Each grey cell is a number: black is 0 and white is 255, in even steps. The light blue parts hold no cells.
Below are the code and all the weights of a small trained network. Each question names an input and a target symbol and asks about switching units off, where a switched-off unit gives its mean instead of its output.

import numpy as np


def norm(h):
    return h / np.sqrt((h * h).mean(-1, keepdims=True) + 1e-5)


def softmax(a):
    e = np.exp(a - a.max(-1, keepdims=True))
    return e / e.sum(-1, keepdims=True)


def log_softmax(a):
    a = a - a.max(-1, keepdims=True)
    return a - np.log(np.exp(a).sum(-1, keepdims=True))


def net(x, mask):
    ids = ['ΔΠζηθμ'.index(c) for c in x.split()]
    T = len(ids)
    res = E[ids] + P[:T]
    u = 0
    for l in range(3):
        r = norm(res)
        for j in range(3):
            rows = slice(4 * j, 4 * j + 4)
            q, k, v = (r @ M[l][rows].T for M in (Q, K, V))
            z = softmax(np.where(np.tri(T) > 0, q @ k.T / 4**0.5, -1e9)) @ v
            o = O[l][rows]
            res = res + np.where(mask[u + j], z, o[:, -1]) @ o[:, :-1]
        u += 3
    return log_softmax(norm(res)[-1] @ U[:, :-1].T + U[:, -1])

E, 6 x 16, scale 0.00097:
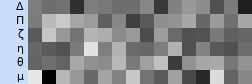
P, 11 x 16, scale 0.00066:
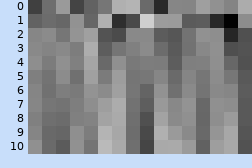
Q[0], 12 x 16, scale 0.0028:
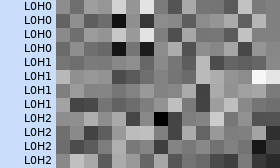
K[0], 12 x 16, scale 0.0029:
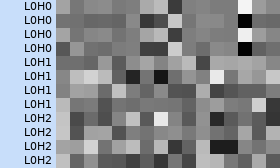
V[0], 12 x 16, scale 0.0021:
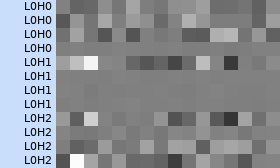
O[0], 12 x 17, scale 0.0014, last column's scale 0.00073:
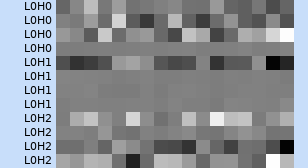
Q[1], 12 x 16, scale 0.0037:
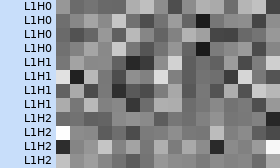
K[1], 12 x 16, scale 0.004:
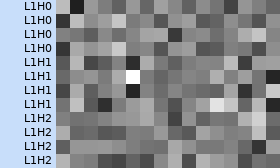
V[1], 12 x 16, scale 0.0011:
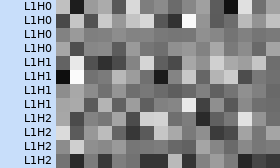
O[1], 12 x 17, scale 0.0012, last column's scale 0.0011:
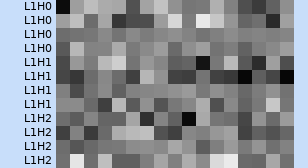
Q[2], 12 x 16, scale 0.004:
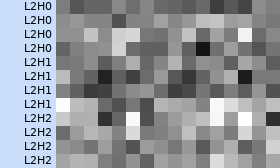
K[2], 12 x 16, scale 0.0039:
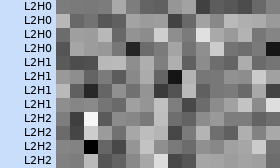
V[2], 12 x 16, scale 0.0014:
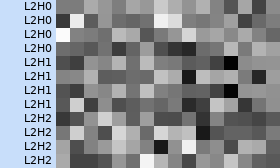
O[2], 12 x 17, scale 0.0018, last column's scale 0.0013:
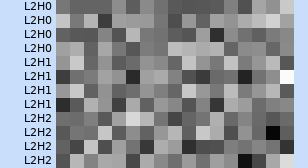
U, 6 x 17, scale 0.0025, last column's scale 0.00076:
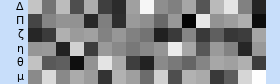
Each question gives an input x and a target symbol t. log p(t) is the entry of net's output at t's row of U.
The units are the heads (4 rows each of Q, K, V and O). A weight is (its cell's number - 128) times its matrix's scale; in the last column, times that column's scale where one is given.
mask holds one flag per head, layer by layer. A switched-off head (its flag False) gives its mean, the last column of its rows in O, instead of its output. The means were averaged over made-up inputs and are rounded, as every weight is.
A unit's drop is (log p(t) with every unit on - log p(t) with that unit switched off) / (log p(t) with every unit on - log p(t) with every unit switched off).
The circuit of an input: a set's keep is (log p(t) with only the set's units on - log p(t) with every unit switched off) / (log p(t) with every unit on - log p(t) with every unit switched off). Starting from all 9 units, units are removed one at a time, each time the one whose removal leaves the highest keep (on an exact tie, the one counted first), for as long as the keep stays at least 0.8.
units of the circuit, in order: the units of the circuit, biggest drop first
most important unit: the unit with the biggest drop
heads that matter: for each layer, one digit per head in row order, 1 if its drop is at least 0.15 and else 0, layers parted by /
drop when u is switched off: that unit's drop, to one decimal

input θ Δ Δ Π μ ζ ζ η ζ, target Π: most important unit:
L1H1
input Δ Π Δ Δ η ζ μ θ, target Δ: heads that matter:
101 / 010 / 001
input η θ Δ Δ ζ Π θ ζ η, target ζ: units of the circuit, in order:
[L2H1 L0H2 L1H2]
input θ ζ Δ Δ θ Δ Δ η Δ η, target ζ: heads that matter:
010 / 001 / 011
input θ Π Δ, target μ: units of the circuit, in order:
[L1H2 L0H2 L0H1 L2H1]
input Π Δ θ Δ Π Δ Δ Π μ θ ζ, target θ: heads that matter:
011 / 011 / 101
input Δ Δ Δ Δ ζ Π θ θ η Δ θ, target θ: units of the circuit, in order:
[L0H2 L1H2 L2H1 L0H0]
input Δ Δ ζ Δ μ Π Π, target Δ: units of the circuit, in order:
[L1H1 L0H0 L2H2 L0H1]
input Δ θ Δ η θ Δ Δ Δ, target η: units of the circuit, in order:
[L0H0 L2H0]
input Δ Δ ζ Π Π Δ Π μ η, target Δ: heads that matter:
101 / 010 / 001
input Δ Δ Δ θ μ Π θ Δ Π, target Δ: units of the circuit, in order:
[L1H1 L0H0 L2H2 L0H2]
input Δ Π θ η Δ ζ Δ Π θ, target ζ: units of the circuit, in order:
[L1H1 L2H2]
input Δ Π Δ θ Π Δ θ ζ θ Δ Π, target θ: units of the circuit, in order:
[L0H1 L1H0]
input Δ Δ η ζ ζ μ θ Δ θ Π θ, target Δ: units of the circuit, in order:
[L1H1 L0H0 L2H2 L0H2]
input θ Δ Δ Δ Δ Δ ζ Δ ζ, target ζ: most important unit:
L2H1
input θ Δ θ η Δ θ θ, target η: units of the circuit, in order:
[L0H2 L2H1 L2H0]
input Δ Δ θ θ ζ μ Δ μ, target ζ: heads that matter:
011 / 100 / 000
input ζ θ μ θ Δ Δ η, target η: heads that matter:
011 / 011 / 101
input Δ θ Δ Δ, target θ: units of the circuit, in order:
[L0H0 L1H0]
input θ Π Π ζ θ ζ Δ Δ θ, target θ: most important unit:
L0H1
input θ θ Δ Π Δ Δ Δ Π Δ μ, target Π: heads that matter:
011 / 111 / 111
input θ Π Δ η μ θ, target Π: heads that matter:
011 / 011 / 111
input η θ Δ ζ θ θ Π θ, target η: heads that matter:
101 / 111 / 011
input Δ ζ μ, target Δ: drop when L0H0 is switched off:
1.0
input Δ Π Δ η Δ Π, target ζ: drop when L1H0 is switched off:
0.0
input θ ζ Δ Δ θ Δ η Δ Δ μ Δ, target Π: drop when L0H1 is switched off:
0.2
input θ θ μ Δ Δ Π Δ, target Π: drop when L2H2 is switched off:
0.2
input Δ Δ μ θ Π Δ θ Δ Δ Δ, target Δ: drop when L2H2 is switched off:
0.4
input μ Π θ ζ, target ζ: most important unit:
L0H2
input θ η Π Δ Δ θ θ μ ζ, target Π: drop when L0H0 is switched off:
0.1
